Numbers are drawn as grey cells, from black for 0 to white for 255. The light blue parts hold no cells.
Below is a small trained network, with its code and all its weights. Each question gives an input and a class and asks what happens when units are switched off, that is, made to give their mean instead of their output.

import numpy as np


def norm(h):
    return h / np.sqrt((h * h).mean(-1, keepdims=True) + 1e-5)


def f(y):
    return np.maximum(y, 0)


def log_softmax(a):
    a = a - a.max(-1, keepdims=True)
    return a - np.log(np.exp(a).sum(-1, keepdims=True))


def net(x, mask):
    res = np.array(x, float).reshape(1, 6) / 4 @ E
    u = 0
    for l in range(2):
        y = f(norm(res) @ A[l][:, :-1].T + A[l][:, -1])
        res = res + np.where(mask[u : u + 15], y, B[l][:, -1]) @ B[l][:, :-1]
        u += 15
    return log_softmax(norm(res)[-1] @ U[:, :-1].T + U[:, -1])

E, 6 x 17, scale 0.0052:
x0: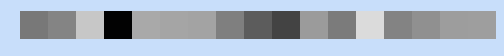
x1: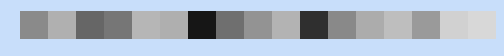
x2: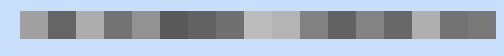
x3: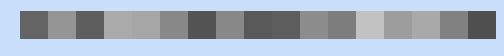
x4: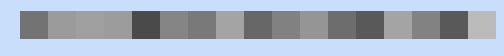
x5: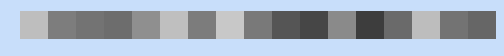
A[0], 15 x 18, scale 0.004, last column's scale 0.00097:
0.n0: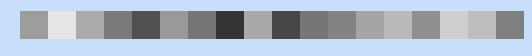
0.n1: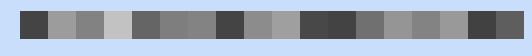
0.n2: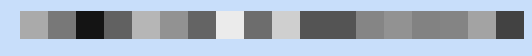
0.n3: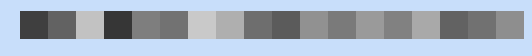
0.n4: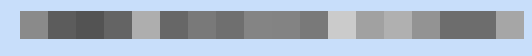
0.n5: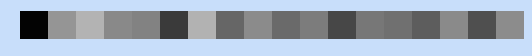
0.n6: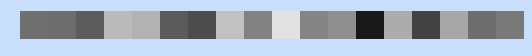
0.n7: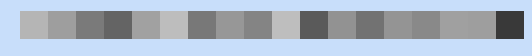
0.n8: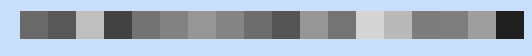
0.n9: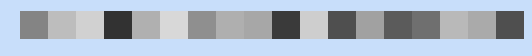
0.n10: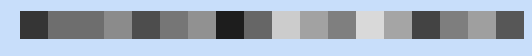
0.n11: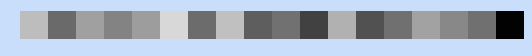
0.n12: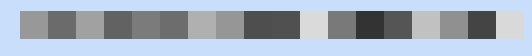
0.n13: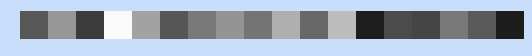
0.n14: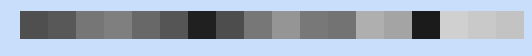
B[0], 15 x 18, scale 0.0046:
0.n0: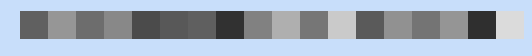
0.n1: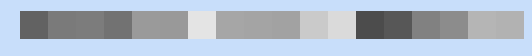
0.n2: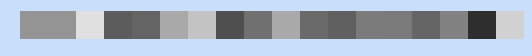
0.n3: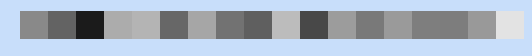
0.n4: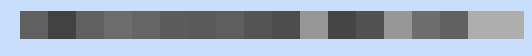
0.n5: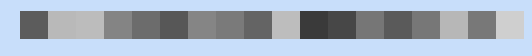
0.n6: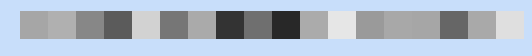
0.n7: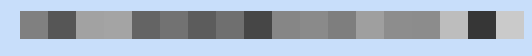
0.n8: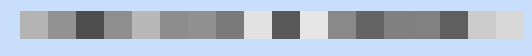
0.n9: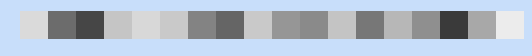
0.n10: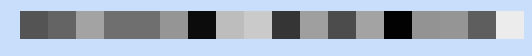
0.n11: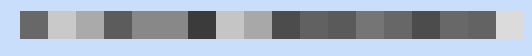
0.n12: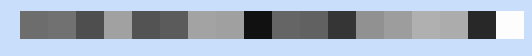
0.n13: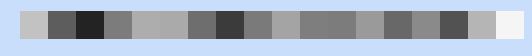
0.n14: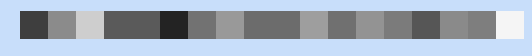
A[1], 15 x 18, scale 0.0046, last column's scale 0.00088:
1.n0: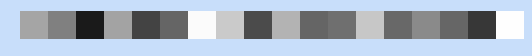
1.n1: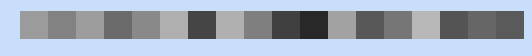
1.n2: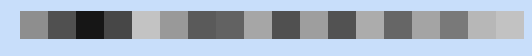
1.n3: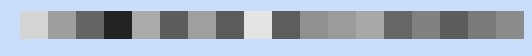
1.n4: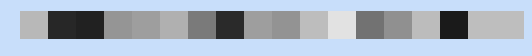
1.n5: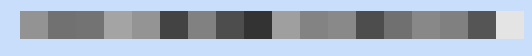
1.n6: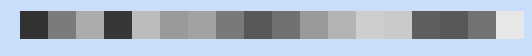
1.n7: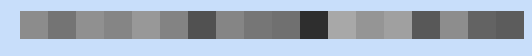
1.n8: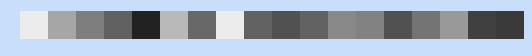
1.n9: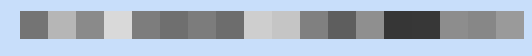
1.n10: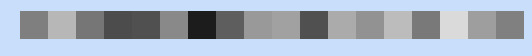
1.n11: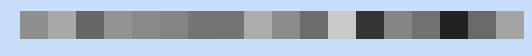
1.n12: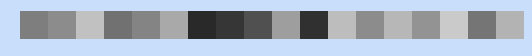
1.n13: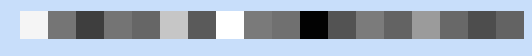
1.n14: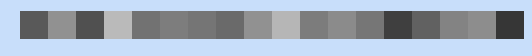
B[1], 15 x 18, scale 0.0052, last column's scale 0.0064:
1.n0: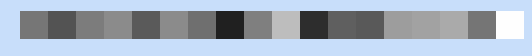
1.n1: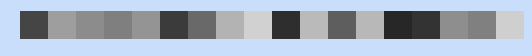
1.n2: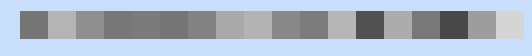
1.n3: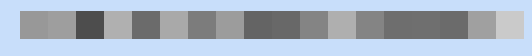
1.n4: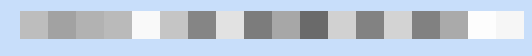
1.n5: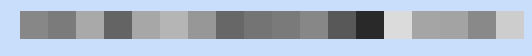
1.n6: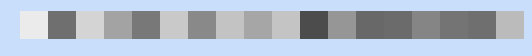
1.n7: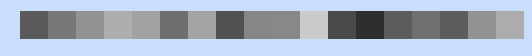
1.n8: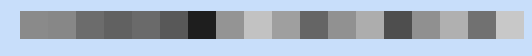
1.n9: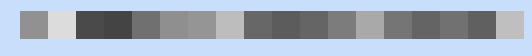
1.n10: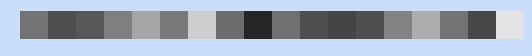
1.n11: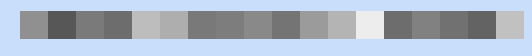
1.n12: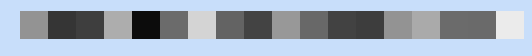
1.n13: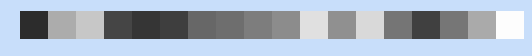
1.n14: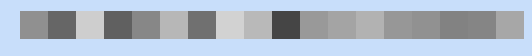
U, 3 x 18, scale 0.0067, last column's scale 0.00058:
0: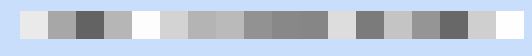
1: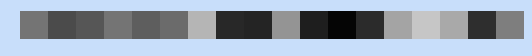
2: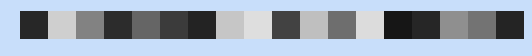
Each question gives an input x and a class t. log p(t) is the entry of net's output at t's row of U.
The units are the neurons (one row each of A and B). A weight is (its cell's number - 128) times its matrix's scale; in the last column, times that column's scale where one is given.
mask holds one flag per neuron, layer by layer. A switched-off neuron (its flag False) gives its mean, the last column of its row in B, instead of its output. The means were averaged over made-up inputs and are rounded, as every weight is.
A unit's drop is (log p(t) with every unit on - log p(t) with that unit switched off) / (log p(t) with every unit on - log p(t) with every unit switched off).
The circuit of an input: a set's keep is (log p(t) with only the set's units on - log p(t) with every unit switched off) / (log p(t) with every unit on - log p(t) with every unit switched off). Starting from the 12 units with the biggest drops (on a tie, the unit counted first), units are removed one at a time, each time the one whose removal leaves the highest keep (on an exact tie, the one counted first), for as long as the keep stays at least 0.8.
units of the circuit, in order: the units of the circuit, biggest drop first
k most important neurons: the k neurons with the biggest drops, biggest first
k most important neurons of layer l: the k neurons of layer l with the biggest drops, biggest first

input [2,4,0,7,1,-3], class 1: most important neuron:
(0.n0)
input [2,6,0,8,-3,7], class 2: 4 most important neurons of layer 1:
(1.n1, 1.n13, 1.n0, 1.n8)
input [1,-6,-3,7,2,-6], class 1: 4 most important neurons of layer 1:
(1.n13, 1.n0, 1.n1, 1.n8)
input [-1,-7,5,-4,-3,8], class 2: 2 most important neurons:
(1.n13, 0.n11)
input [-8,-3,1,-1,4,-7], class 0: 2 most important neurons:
(0.n13, 0.n6)
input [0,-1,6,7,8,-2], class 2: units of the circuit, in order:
(1.n4, 1.n12)
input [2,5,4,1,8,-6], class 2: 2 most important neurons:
(0.n10, 0.n14)
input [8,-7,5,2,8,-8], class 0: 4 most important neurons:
(0.n8, 0.n9, 0.n3, 1.n13)
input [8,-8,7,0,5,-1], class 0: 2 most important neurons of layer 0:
(0.n9, 0.n8)
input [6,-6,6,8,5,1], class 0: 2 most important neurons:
(0.n9, 0.n8)
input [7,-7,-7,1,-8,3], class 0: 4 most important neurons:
(0.n9, 0.n8, 1.n12, 0.n14)
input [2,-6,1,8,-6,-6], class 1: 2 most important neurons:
(1.n13, 1.n1)
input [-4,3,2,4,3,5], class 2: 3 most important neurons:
(0.n11, 1.n1, 0.n9)
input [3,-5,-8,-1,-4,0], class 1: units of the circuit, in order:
(0.n12)
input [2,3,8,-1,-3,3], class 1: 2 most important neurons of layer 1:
(1.n12, 1.n10)
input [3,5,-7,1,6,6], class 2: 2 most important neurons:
(0.n11, 1.n1)
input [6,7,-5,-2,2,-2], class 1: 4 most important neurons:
(0.n0, 1.n12, 1.n10, 0.n14)
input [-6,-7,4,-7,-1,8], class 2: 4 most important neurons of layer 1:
(1.n13, 1.n12, 1.n10, 1.n1)
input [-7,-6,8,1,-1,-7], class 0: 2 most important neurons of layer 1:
(1.n13, 1.n1)
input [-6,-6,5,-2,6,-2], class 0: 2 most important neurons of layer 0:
(0.n13, 0.n6)
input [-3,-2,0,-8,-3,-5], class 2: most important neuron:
(0.n9)
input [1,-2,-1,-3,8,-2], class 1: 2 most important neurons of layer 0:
(0.n11, 0.n3)
